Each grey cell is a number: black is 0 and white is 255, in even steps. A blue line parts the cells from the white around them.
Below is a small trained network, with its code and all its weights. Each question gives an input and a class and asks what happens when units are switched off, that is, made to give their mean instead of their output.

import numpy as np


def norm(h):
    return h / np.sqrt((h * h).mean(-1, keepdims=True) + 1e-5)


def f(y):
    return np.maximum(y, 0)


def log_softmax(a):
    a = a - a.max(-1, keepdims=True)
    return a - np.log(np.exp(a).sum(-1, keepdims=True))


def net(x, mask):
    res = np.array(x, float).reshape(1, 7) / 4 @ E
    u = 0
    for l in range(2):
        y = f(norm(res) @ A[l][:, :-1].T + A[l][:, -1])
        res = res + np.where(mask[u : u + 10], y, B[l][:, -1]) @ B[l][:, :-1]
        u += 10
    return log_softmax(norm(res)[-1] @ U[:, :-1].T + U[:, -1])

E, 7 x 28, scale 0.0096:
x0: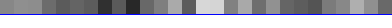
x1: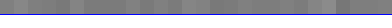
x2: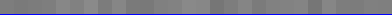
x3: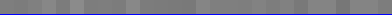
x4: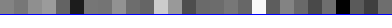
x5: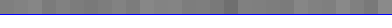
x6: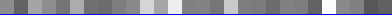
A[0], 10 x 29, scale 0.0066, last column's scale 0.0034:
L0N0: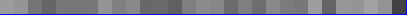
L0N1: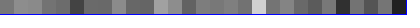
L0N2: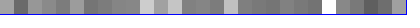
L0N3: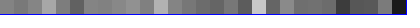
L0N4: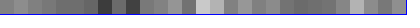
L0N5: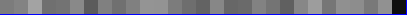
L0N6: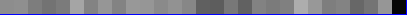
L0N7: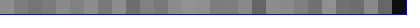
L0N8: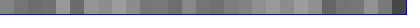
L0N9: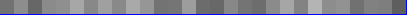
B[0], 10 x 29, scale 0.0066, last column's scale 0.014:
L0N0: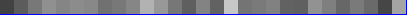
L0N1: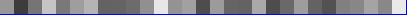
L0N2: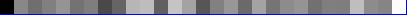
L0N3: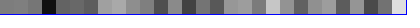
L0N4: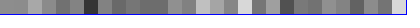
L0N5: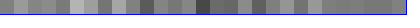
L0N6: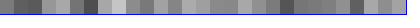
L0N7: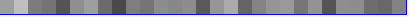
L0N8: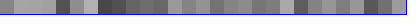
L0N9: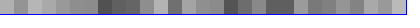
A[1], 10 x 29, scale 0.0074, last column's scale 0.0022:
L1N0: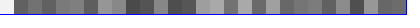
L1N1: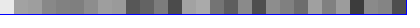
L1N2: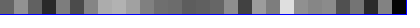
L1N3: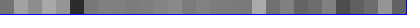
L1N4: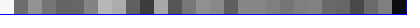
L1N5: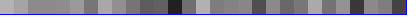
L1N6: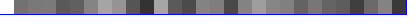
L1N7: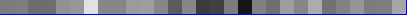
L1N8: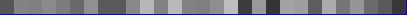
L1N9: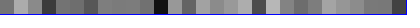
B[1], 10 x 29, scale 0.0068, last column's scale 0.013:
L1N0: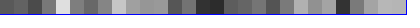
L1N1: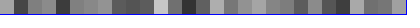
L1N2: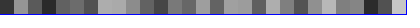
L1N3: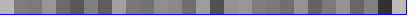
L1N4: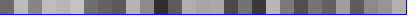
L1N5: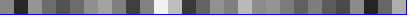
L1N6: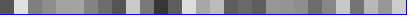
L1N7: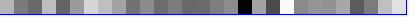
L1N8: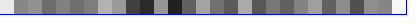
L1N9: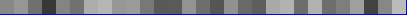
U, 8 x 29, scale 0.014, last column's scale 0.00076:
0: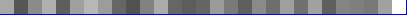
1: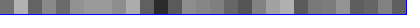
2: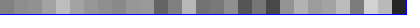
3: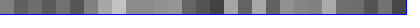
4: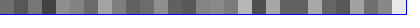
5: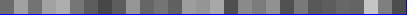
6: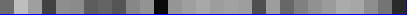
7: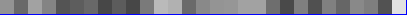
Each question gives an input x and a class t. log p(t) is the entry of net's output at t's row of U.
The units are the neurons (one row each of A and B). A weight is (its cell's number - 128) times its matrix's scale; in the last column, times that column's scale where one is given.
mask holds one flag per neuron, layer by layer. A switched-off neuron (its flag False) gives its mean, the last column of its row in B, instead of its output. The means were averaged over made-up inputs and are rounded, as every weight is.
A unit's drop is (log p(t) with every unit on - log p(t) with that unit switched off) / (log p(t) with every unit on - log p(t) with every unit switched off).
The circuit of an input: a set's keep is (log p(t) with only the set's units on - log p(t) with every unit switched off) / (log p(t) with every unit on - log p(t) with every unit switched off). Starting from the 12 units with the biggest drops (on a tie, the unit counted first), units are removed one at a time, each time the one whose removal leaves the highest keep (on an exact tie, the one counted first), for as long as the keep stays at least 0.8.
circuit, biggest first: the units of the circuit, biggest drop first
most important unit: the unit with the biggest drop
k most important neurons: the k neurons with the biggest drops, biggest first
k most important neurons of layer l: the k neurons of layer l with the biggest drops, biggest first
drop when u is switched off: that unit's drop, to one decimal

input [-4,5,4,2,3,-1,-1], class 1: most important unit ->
L0N2
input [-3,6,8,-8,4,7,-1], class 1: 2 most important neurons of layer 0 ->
[L0N2; L0N3]
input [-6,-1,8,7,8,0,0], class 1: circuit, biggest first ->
[L0N2; L1N6]
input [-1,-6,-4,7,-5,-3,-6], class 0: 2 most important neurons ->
[L0N2; L0N4]
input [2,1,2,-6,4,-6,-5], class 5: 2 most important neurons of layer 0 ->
[L0N2; L0N1]
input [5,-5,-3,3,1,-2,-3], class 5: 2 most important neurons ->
[L0N2; L0N3]
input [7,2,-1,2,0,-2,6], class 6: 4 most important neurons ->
[L0N1; L1N9; L0N4; L1N5]
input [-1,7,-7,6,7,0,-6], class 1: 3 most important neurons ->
[L0N4; L0N3; L0N2]
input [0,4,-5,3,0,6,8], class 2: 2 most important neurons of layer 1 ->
[L1N2; L1N5]
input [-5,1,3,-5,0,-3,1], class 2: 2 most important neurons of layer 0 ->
[L0N9; L0N6]
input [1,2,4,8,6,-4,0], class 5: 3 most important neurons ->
[L0N2; L0N1; L1N6]
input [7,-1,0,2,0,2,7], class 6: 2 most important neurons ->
[L0N1; L1N9]
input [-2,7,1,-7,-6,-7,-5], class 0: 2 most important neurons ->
[L0N2; L0N4]
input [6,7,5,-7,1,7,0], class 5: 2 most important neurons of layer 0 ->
[L0N2; L0N3]
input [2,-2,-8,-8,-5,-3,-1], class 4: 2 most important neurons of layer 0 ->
[L0N2; L0N1]
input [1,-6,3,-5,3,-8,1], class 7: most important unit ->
L0N1
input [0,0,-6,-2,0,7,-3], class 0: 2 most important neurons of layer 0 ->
[L0N3; L0N4]
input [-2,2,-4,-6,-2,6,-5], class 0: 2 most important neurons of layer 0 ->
[L0N2; L0N4]
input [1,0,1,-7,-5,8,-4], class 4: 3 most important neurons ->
[L0N2; L0N1; L1N7]
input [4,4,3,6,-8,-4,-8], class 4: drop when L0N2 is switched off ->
0.3
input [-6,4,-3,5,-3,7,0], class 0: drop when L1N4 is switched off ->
0.0
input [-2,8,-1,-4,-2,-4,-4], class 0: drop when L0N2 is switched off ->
0.1
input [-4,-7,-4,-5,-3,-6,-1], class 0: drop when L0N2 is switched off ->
0.9
